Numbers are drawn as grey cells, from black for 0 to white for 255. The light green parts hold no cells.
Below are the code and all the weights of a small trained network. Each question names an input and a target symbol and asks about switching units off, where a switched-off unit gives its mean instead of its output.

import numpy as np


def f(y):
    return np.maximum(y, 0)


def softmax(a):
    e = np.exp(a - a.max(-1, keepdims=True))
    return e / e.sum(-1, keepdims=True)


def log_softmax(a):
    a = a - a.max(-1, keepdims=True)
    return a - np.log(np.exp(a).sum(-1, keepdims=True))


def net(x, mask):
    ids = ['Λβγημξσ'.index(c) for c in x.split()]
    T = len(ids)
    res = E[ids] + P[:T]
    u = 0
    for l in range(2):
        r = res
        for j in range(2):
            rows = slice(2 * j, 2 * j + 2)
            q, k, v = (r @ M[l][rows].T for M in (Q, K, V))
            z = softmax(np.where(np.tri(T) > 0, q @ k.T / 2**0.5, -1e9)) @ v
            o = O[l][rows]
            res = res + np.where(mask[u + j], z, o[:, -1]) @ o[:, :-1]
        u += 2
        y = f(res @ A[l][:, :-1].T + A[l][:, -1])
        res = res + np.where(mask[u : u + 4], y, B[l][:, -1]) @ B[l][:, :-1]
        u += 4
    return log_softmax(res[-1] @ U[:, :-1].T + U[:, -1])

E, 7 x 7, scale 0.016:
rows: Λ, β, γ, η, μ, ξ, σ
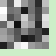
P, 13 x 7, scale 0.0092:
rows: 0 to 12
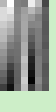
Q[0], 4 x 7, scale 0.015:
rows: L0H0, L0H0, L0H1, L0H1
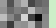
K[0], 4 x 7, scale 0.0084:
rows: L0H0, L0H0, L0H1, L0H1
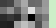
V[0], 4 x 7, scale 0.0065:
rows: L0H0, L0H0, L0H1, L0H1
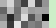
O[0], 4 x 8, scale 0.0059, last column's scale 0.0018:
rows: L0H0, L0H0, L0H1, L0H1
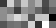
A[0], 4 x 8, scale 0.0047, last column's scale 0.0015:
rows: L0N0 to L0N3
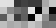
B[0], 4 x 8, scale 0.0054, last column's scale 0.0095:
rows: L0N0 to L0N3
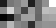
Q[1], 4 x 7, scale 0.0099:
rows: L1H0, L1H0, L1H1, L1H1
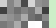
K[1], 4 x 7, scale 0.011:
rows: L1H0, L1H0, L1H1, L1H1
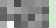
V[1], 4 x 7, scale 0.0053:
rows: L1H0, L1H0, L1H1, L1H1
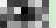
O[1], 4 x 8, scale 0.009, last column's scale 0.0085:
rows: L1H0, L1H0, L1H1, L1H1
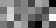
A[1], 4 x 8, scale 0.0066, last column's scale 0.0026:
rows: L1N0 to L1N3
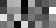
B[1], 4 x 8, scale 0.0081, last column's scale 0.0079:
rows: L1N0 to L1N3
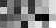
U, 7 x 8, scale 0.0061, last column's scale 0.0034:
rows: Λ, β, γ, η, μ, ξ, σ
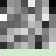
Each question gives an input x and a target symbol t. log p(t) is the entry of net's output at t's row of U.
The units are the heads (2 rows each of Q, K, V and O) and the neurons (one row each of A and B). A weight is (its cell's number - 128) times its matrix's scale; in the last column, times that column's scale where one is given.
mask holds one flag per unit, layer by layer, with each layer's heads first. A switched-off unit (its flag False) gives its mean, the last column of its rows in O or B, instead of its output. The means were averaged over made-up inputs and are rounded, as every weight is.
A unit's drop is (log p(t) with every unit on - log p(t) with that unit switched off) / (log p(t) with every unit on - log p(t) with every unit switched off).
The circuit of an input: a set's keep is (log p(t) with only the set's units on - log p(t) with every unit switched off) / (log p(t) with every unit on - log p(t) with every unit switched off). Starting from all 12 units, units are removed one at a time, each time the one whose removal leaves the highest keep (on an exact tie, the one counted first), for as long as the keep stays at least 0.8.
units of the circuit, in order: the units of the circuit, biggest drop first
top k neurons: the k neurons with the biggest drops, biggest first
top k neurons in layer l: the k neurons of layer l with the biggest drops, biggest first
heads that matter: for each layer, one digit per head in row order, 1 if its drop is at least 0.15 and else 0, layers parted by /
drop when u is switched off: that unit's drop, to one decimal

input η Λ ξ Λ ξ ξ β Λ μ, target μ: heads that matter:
01 / 00
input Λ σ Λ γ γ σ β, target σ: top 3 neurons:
(L1N2, L1N3, L0N0)
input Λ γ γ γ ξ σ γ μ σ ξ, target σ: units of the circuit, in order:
(L1H1)
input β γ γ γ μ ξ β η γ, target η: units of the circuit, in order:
(L0H1, L1H1)
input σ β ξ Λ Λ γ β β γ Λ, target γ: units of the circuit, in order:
(L1H1, L0H1, L0N0)
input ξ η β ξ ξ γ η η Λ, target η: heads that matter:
01 / 01
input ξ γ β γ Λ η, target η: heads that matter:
01 / 00
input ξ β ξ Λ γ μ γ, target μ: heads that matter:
01 / 00
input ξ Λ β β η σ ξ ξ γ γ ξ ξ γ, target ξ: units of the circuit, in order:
(L1H1, L0N2, L0N0)
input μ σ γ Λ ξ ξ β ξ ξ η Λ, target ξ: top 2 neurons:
(L0N2, L0N0)
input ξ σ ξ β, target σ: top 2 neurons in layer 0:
(L0N1, L0N0)
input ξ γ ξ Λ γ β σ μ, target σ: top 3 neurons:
(L1N3, L1N2, L1N1)
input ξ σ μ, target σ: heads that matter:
00 / 11
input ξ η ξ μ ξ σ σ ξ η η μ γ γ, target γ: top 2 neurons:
(L0N0, L1N0)
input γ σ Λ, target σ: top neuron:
(L1N2)
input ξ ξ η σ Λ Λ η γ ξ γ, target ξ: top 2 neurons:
(L0N2, L0N0)
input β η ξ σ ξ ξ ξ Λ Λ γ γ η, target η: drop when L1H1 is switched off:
0.2
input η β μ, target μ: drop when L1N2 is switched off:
0.1
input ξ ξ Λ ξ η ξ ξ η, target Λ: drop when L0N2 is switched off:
-0.1
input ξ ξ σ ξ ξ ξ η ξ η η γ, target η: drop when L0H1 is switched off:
0.9
